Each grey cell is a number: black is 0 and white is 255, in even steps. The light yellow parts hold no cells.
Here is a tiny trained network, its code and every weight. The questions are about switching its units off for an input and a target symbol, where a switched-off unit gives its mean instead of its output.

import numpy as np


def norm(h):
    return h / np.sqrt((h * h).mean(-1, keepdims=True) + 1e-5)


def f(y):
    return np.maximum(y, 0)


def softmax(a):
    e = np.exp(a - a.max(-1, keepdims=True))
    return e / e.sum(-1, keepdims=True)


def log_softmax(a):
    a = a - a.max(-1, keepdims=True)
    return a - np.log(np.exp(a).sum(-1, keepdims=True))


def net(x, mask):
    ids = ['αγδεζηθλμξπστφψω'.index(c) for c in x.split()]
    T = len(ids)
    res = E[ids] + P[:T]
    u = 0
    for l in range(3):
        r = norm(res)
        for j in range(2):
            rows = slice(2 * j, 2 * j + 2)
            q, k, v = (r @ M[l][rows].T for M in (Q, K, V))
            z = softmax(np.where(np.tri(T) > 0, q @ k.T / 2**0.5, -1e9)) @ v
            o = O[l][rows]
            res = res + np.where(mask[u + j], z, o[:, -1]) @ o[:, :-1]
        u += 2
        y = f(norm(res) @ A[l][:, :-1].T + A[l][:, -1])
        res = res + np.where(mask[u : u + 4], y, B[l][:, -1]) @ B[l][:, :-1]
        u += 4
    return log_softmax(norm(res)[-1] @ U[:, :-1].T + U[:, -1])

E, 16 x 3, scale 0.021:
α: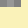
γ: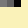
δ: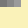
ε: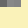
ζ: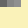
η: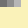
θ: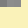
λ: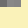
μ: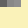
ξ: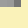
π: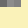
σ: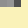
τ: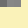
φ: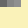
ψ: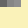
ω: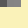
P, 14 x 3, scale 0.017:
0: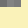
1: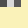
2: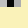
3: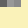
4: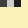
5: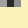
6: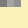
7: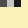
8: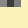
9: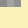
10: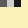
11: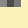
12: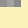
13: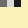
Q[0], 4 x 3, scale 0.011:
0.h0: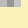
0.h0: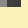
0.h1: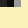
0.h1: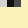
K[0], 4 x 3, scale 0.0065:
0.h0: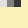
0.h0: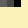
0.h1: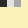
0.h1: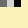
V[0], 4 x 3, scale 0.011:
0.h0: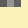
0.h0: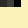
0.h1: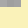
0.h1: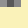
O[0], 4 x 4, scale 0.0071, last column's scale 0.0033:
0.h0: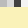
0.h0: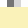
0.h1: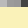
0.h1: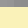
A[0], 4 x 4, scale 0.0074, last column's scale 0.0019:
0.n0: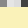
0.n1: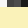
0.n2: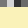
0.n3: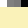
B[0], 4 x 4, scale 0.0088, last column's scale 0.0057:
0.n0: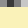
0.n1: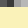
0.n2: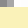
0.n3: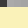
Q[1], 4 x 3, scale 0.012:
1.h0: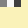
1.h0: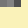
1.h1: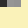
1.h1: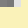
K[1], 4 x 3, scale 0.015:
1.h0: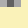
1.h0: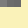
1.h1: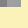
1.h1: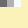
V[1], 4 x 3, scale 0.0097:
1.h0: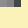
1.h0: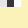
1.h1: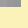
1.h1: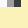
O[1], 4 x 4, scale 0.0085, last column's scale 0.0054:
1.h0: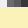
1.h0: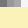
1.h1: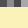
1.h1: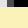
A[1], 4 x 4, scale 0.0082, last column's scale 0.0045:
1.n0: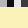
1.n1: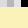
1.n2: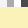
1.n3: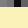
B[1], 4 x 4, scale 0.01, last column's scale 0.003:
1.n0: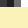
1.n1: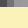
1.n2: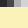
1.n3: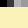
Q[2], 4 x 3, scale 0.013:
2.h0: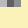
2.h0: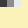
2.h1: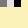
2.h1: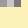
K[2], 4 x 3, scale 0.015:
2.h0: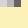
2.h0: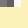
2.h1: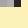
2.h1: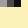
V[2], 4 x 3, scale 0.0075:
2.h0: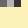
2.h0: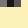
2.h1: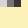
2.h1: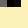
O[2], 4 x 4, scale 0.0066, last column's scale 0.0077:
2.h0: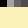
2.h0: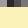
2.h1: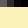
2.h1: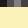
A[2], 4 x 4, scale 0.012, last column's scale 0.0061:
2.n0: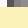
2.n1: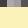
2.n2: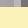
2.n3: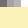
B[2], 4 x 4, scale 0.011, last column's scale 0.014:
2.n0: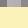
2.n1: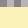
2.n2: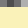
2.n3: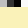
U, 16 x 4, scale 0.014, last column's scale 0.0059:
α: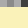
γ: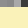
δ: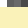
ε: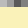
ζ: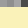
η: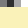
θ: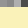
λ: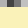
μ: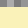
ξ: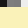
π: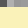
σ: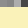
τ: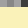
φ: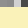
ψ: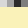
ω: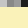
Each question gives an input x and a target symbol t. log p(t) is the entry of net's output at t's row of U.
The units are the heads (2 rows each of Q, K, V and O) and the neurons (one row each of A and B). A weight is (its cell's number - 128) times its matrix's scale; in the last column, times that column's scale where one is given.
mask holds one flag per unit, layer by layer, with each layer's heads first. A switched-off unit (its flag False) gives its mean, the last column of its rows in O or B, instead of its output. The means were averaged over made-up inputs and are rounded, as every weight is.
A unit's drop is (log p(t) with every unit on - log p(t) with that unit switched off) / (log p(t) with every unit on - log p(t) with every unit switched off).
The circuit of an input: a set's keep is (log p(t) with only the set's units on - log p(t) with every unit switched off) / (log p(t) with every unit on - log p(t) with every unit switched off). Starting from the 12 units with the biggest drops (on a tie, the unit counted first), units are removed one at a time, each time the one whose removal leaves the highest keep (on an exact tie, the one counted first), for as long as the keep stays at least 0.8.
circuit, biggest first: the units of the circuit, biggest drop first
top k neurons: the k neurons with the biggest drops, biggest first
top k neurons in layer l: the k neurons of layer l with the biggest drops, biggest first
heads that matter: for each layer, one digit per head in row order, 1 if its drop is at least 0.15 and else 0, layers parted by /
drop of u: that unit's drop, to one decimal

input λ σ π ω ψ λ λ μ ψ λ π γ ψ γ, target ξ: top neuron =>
(2.n3)
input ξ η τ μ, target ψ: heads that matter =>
10 / 00 / 00
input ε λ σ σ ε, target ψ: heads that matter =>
00 / 01 / 00
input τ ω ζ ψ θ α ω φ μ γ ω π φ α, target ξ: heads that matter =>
10 / 01 / 01
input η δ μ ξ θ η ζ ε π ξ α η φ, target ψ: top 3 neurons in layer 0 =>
(0.n2; 0.n3; 0.n1)
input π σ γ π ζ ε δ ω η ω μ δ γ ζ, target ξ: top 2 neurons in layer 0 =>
(0.n2; 0.n0)
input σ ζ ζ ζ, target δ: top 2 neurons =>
(0.n3; 2.n3)
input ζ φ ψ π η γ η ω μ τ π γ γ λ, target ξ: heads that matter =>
00 / 11 / 01
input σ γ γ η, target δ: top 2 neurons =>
(0.n3; 0.n2)
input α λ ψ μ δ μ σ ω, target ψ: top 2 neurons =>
(2.n3; 0.n1)
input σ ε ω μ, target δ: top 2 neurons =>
(0.n3; 2.n3)
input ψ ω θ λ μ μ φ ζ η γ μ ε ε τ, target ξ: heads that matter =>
10 / 01 / 01
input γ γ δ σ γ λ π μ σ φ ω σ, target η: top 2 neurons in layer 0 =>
(0.n1; 0.n3)
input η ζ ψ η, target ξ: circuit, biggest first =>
(0.h0)
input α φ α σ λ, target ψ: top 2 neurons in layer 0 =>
(0.n1; 0.n3)
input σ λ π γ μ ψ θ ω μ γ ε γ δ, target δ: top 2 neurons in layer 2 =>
(2.n3; 2.n1)
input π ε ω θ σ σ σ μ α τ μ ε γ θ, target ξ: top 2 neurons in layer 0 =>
(0.n2; 0.n0)
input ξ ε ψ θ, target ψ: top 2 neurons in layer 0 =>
(0.n2; 0.n1)
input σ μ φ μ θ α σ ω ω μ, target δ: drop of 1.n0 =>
0.2
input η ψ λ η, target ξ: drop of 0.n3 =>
0.0
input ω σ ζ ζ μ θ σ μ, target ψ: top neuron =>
(2.n3)
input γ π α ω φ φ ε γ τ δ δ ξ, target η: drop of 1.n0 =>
0.1
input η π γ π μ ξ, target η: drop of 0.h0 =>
0.2
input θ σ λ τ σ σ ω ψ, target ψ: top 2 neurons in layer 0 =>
(0.n1; 0.n3)
